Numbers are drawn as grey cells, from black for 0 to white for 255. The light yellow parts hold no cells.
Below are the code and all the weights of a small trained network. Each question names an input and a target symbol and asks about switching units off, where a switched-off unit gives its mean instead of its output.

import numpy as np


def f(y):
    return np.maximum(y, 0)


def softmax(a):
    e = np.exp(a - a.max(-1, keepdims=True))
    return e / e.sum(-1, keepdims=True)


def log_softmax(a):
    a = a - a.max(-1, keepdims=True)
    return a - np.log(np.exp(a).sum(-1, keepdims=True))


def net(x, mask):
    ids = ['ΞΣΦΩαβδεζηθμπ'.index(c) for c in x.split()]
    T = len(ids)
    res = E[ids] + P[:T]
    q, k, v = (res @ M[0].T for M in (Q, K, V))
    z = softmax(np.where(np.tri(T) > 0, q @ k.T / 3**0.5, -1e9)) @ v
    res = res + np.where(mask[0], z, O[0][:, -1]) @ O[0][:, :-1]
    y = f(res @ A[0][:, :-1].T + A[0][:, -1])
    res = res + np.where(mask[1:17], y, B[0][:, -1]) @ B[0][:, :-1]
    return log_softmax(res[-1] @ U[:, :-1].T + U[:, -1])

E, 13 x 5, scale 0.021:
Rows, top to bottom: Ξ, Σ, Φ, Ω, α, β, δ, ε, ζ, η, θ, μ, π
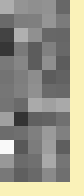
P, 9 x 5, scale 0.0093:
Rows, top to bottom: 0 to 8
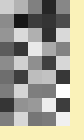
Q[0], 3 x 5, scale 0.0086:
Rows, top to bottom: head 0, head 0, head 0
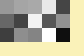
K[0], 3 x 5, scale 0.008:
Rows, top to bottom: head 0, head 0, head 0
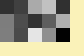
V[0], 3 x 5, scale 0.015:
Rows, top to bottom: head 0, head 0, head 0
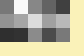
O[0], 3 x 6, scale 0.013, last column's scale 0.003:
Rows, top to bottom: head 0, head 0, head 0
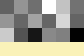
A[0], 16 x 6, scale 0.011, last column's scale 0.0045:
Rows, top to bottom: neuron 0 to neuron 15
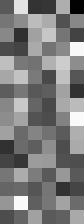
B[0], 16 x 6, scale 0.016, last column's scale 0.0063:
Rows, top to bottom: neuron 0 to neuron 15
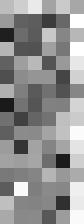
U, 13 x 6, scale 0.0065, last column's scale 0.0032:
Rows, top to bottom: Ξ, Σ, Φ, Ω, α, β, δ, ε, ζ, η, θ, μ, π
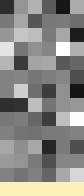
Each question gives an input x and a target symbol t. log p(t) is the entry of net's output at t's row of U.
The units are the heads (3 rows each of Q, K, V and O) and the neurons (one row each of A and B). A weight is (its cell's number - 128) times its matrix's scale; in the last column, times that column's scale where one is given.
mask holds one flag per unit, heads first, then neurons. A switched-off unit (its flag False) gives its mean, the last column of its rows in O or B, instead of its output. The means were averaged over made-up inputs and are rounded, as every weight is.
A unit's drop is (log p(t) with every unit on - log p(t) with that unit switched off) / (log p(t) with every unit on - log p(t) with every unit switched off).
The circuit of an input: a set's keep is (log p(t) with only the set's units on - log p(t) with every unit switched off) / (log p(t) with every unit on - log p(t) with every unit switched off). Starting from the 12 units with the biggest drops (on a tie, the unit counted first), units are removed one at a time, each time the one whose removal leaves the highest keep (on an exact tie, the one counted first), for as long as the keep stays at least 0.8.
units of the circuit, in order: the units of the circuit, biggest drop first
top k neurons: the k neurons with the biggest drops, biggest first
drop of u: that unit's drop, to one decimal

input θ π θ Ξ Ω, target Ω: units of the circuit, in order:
(neuron 0; neuron 10)
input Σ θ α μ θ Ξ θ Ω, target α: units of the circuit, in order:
(neuron 10; neuron 3; neuron 11)
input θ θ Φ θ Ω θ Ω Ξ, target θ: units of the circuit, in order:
(head 0; neuron 15; neuron 1)
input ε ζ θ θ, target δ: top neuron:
(neuron 13)
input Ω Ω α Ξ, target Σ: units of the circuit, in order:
(head 0; neuron 13)
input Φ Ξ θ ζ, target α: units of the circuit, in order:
(neuron 3; neuron 11)
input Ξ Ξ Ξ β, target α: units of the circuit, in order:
(neuron 3; neuron 13; neuron 4)
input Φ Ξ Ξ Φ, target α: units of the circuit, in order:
(neuron 13; neuron 4; neuron 3)
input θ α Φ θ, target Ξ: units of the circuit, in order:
(head 0; neuron 13)
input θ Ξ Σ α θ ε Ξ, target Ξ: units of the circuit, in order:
(neuron 5; neuron 7; head 0)
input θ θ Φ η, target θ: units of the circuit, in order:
(head 0; neuron 15)
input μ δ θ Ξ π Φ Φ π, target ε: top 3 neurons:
(neuron 2; neuron 10; neuron 14)
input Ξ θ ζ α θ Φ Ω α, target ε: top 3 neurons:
(neuron 2; neuron 10; neuron 4)
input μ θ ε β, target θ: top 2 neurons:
(neuron 15; neuron 11)
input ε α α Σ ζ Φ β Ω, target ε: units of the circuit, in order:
(neuron 10)
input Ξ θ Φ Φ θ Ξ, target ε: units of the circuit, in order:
(head 0; neuron 2)
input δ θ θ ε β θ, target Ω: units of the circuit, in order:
(head 0; neuron 9; neuron 15; neuron 5)
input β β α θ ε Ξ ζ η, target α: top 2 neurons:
(neuron 3; neuron 13)
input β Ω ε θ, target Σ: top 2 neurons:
(neuron 13; neuron 2)
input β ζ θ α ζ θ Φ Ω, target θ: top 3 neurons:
(neuron 15; neuron 11; neuron 10)
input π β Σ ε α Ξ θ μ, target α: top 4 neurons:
(neuron 13; neuron 3; neuron 4; neuron 7)
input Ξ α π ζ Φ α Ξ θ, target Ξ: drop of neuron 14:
-0.1
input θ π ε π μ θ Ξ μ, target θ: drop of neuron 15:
0.2
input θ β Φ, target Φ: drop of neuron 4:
-0.1
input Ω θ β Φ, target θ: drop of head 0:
0.2
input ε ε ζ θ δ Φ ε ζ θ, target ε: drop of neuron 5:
0.3
